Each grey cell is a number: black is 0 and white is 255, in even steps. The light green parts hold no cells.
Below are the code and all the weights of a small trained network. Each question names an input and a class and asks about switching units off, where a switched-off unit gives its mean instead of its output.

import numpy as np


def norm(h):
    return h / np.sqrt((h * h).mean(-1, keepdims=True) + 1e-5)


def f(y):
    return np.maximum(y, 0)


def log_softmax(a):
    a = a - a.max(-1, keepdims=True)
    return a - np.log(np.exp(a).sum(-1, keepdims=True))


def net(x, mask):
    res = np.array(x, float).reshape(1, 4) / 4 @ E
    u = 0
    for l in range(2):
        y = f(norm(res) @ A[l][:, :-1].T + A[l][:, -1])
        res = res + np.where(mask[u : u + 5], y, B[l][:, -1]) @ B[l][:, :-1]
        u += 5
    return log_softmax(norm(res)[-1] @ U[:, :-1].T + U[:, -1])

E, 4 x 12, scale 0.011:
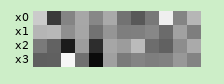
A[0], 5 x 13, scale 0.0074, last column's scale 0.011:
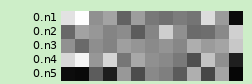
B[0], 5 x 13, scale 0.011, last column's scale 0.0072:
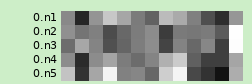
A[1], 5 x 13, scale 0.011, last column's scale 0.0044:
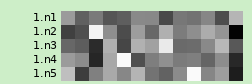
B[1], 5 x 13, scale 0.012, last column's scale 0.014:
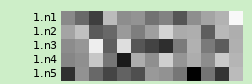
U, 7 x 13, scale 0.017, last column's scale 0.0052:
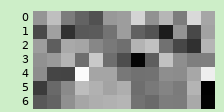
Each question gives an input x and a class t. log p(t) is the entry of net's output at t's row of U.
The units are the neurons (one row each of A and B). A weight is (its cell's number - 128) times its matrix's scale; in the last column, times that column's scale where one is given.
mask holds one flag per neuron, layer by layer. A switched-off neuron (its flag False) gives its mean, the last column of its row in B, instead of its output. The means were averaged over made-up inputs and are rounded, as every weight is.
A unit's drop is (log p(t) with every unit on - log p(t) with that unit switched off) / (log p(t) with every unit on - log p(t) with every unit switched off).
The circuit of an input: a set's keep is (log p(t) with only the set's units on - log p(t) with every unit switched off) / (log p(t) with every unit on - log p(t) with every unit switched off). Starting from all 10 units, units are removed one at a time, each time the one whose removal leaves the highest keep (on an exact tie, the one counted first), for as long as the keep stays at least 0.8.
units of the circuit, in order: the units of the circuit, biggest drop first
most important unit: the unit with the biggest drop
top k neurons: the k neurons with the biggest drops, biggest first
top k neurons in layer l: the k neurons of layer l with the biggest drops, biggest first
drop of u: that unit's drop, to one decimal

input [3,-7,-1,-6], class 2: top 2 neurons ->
0.n5, 1.n2
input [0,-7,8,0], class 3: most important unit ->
1.n3
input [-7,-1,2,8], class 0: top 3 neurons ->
1.n2, 0.n3, 1.n5
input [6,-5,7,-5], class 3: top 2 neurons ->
1.n3, 0.n2
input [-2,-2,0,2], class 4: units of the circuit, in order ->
1.n5, 1.n1
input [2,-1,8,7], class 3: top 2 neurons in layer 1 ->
1.n3, 1.n4
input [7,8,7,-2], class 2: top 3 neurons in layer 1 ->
1.n3, 1.n5, 1.n1
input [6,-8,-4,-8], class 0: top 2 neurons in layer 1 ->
1.n4, 1.n3
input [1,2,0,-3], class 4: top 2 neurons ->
0.n3, 1.n2
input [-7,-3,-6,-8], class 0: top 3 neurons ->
1.n4, 0.n3, 1.n5
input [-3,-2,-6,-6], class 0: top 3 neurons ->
1.n4, 1.n3, 0.n3
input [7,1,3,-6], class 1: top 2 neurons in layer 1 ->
1.n5, 1.n2
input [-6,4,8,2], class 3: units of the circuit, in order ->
1.n3, 0.n3
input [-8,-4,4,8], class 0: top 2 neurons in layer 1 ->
1.n2, 1.n5
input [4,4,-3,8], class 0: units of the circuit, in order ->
1.n2
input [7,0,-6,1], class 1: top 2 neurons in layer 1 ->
1.n5, 1.n3
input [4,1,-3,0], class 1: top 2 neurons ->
1.n3, 0.n2
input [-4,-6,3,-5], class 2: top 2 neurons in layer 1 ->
1.n2, 1.n1
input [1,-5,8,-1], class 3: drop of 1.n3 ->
0.9
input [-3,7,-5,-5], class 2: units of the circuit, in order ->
0.n4
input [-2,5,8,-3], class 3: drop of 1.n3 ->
0.9
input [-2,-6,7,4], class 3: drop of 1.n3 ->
1.0
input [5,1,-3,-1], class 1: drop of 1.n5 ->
0.2
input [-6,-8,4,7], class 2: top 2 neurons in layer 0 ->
0.n5, 0.n3
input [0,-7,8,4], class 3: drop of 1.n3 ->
1.1
